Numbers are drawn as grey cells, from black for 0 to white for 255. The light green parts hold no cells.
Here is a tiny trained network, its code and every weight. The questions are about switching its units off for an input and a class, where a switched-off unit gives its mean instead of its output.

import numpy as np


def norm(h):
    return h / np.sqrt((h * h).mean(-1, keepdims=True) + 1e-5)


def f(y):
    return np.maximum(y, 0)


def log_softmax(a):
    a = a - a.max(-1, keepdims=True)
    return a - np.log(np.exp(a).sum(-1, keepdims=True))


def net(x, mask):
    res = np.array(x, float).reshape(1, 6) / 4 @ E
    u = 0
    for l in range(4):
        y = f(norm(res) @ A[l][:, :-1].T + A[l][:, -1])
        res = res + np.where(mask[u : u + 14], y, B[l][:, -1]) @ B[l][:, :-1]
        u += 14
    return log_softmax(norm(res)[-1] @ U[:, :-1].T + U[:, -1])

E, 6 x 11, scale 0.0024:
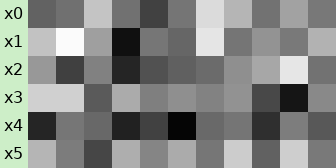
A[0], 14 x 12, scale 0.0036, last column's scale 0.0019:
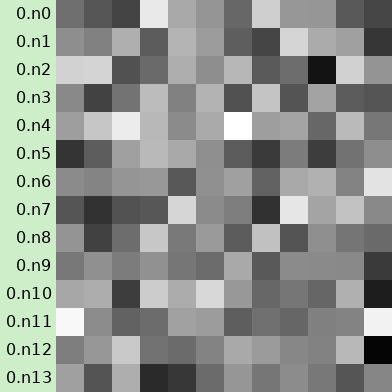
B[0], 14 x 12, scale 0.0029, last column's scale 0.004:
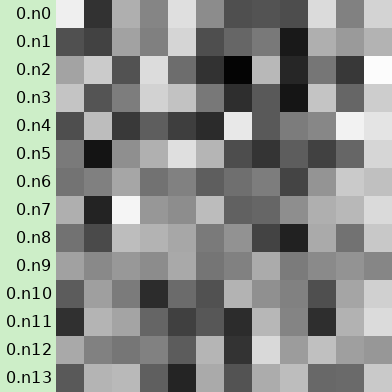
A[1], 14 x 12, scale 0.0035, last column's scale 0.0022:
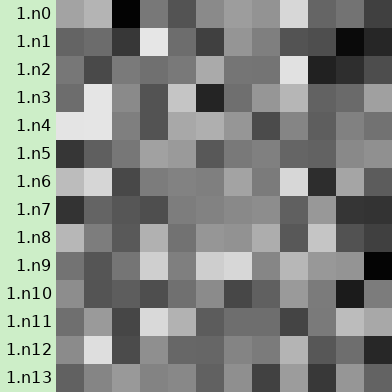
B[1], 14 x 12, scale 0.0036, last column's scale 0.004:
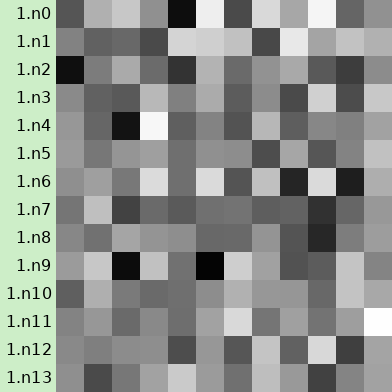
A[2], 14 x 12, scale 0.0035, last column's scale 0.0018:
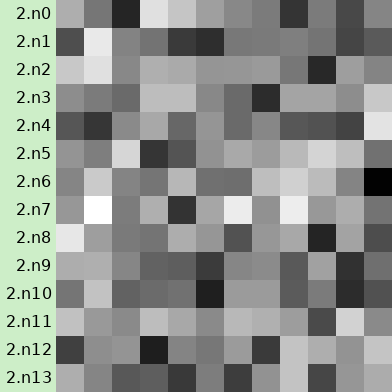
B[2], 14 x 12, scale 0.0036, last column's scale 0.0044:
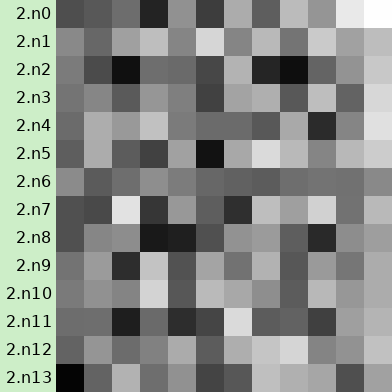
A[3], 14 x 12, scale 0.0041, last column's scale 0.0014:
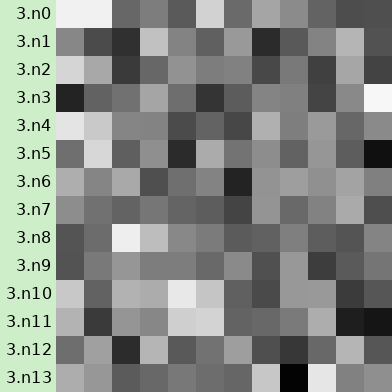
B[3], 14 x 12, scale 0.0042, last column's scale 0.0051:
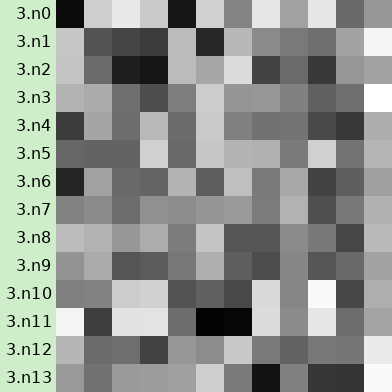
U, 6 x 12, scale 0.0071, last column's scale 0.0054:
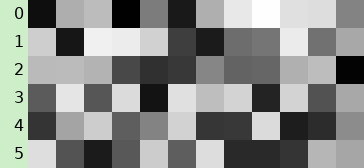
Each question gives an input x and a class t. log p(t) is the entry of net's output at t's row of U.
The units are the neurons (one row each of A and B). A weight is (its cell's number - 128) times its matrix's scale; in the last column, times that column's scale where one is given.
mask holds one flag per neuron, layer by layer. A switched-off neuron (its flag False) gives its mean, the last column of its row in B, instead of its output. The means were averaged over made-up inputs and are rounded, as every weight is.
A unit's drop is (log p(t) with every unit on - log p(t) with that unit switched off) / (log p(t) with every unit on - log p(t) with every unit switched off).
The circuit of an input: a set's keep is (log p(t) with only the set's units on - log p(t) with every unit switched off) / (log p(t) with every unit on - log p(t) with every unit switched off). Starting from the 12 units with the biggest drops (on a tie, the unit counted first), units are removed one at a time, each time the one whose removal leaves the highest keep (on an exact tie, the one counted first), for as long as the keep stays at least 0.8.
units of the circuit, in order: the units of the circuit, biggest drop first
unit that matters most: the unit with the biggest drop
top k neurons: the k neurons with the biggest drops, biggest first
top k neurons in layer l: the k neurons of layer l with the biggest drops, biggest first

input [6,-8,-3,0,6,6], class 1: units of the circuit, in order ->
0.n0, 0.n3
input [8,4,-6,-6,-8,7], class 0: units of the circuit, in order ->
2.n7, 0.n4
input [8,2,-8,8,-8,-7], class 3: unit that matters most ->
1.n6
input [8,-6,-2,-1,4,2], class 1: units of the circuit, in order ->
0.n4, 0.n0, 0.n3
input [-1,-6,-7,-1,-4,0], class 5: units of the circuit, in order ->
2.n0, 3.n1
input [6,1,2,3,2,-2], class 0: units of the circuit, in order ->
0.n2, 2.n5
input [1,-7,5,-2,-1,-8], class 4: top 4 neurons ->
1.n2, 2.n4, 0.n0, 0.n13
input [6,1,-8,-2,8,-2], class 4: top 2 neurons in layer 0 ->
0.n2, 0.n4
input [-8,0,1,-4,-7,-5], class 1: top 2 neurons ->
0.n7, 0.n1
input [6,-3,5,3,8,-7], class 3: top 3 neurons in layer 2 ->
2.n0, 2.n1, 2.n10
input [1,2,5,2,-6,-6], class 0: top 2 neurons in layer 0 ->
0.n1, 0.n4
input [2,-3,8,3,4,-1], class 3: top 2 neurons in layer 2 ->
2.n0, 2.n9
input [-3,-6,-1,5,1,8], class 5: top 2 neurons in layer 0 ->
0.n7, 0.n10
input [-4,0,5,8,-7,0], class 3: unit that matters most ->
0.n5
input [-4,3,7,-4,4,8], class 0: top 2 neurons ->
0.n2, 2.n5
